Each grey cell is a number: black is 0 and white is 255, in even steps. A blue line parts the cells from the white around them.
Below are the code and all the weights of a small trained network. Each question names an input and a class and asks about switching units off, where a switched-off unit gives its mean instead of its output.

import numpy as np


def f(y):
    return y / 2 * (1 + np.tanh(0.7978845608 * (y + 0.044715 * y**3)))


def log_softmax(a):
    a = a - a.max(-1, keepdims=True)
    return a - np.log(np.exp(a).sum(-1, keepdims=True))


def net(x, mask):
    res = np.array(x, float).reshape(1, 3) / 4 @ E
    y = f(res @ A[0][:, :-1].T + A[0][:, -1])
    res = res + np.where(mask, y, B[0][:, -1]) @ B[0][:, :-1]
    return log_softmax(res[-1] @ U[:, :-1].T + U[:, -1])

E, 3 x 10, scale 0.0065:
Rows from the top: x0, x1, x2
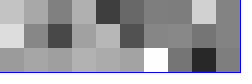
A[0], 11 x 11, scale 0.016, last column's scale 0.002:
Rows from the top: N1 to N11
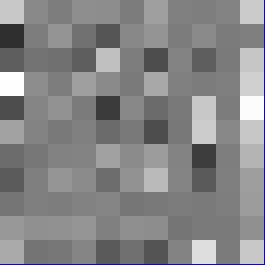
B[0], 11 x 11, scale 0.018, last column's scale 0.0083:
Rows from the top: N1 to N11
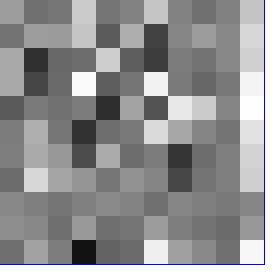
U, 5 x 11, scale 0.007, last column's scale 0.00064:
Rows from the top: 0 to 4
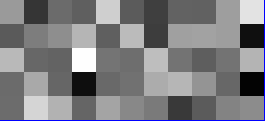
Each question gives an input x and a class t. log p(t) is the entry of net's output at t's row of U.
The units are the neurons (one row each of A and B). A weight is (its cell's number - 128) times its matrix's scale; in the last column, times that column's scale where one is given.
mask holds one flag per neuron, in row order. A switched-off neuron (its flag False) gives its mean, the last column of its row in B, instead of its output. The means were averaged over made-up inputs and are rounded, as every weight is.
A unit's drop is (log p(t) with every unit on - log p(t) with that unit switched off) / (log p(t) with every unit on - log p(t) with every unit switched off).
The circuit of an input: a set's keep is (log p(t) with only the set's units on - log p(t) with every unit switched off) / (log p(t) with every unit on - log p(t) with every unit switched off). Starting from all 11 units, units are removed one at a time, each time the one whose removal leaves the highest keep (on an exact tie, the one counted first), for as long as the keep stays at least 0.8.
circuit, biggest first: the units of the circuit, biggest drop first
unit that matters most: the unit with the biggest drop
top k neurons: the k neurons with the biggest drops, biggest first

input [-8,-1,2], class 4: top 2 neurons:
N8, N7
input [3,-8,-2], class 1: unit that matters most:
N2
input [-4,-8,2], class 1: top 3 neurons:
N2, N11, N6
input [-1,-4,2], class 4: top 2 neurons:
N5, N4
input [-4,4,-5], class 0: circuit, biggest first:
N3, N5
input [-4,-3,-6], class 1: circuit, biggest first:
N2, N5
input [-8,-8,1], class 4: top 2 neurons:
N7, N8
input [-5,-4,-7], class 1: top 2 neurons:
N2, N5
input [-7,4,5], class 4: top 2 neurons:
N7, N8
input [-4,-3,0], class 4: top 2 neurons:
N5, N4
